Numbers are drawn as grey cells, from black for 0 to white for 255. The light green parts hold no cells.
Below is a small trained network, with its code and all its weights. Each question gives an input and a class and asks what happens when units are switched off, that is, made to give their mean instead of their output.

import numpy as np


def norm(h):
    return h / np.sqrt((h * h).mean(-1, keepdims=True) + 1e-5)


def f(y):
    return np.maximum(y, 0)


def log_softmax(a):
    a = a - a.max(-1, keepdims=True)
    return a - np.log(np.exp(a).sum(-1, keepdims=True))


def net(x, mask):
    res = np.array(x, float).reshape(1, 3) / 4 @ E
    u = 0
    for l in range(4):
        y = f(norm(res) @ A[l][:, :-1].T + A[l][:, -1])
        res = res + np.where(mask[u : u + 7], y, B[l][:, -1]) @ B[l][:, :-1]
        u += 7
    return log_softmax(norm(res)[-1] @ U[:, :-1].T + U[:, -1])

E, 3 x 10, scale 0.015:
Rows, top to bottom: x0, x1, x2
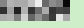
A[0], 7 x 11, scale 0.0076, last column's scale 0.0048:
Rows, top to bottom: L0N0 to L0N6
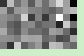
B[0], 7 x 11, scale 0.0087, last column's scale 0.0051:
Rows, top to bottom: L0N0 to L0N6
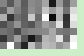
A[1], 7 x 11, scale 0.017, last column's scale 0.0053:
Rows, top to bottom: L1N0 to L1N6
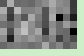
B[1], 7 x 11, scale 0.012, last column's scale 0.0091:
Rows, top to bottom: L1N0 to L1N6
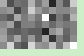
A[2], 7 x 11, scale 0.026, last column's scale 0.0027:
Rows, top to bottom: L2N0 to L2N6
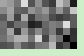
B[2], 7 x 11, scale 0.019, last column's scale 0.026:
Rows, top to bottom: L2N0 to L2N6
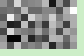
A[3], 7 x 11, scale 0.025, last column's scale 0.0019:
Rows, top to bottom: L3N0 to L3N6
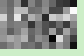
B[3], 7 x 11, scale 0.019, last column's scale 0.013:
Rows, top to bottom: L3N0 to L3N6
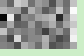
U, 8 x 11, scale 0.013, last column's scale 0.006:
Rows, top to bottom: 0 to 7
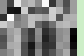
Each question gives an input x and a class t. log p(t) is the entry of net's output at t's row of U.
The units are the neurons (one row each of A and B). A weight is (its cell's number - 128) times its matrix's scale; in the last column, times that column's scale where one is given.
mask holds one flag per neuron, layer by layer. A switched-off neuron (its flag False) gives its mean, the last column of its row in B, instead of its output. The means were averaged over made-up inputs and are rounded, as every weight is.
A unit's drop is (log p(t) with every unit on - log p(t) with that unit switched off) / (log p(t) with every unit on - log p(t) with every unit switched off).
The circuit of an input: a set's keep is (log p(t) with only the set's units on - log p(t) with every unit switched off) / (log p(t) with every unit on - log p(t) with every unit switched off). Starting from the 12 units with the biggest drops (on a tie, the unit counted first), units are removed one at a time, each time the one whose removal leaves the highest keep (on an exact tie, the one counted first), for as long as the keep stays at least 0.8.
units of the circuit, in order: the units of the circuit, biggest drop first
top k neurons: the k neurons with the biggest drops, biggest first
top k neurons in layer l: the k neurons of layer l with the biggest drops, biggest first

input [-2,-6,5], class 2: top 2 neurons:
(L3N2, L0N6)
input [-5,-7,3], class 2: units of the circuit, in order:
(L3N2)
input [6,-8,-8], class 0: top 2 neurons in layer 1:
(L1N2, L1N6)
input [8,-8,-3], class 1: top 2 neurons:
(L2N5, L1N6)
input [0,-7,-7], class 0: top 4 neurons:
(L1N2, L1N6, L2N2, L3N0)
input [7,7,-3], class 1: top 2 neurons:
(L2N5, L3N2)
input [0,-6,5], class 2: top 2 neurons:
(L3N2, L0N6)
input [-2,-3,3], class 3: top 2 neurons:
(L2N2, L2N0)
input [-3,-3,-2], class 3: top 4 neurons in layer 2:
(L2N2, L2N5, L2N3, L2N0)
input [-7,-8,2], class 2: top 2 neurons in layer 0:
(L0N5, L0N6)
